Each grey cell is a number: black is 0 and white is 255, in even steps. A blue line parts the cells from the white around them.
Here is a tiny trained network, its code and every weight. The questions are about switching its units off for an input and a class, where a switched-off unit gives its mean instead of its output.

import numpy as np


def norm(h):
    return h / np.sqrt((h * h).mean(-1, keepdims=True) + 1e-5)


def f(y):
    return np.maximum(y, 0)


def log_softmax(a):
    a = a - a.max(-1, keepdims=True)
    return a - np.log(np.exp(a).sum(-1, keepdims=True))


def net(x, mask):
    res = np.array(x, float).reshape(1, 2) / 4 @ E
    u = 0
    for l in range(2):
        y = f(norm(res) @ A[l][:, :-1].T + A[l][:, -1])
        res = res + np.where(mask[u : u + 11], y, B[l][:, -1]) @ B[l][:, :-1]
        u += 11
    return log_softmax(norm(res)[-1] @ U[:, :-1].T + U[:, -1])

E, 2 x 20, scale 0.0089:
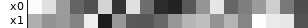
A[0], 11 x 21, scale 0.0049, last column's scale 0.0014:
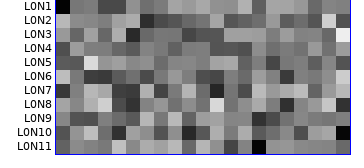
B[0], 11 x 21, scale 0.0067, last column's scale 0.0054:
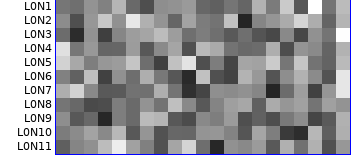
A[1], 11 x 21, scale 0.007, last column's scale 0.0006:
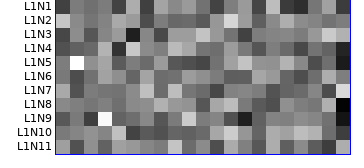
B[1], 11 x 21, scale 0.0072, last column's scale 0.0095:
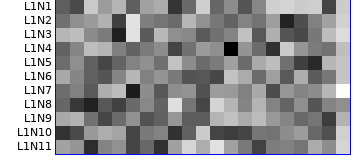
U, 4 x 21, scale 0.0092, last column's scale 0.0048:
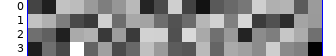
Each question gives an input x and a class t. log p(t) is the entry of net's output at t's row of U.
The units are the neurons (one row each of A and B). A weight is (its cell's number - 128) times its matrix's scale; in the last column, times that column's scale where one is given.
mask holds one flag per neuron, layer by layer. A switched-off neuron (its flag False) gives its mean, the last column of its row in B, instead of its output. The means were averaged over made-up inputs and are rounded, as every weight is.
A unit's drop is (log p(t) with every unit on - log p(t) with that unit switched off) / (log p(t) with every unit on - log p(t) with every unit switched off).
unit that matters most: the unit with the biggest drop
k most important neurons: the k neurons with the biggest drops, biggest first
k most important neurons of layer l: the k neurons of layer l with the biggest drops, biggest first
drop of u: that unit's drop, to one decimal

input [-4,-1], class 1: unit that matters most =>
L0N3
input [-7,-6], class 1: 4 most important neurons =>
L1N3; L1N9; L1N6; L0N3
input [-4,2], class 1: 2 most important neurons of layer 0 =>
L0N6; L0N3
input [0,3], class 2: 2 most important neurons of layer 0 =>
L0N3; L0N6
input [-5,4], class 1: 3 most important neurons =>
L1N3; L0N6; L1N1
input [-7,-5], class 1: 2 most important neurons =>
L1N3; L1N9
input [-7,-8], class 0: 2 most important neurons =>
L1N1; L1N4
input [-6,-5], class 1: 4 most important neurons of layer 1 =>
L1N3; L1N9; L1N6; L1N10
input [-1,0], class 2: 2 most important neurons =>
L1N3; L0N9
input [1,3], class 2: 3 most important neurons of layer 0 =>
L0N3; L0N6; L0N1
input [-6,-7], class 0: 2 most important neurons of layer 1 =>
L1N1; L1N4
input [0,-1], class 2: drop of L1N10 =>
0.1
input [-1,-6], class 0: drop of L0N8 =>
0.0
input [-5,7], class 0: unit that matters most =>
L1N10
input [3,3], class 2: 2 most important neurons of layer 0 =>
L0N3; L0N6
